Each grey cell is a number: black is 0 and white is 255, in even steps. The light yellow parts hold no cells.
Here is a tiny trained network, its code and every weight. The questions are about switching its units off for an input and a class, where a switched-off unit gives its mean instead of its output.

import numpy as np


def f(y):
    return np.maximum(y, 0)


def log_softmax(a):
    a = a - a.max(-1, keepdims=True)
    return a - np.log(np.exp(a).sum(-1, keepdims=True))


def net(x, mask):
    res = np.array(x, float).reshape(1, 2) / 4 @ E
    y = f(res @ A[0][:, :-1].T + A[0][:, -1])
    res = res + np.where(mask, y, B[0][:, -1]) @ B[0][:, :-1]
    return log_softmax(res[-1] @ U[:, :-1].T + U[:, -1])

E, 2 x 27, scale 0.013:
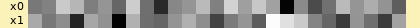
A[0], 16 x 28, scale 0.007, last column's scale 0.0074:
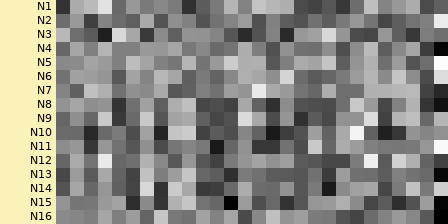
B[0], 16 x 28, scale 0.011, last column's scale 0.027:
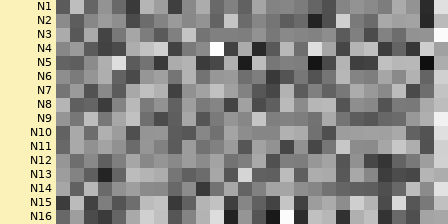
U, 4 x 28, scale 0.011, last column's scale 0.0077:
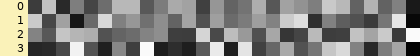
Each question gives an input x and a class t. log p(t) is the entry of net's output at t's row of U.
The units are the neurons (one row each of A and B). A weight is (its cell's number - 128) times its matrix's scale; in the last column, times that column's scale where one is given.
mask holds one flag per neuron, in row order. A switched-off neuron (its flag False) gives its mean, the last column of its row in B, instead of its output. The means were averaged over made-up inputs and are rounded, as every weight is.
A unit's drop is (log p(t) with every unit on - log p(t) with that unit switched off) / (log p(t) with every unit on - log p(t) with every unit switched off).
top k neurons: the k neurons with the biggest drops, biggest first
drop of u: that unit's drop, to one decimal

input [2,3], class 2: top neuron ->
[N8]
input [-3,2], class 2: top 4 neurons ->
[N16, N4, N7, N13]
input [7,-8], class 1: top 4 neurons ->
[N9, N12, N14, N8]
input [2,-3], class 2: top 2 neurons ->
[N16, N15]
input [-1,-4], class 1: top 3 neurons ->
[N8, N13, N5]
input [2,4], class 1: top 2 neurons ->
[N11, N2]
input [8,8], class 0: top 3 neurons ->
[N16, N9, N14]
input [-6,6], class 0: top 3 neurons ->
[N15, N9, N14]
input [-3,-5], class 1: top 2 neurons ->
[N13, N9]
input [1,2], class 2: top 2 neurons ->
[N8, N13]
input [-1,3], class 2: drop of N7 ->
0.1
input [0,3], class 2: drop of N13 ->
0.7
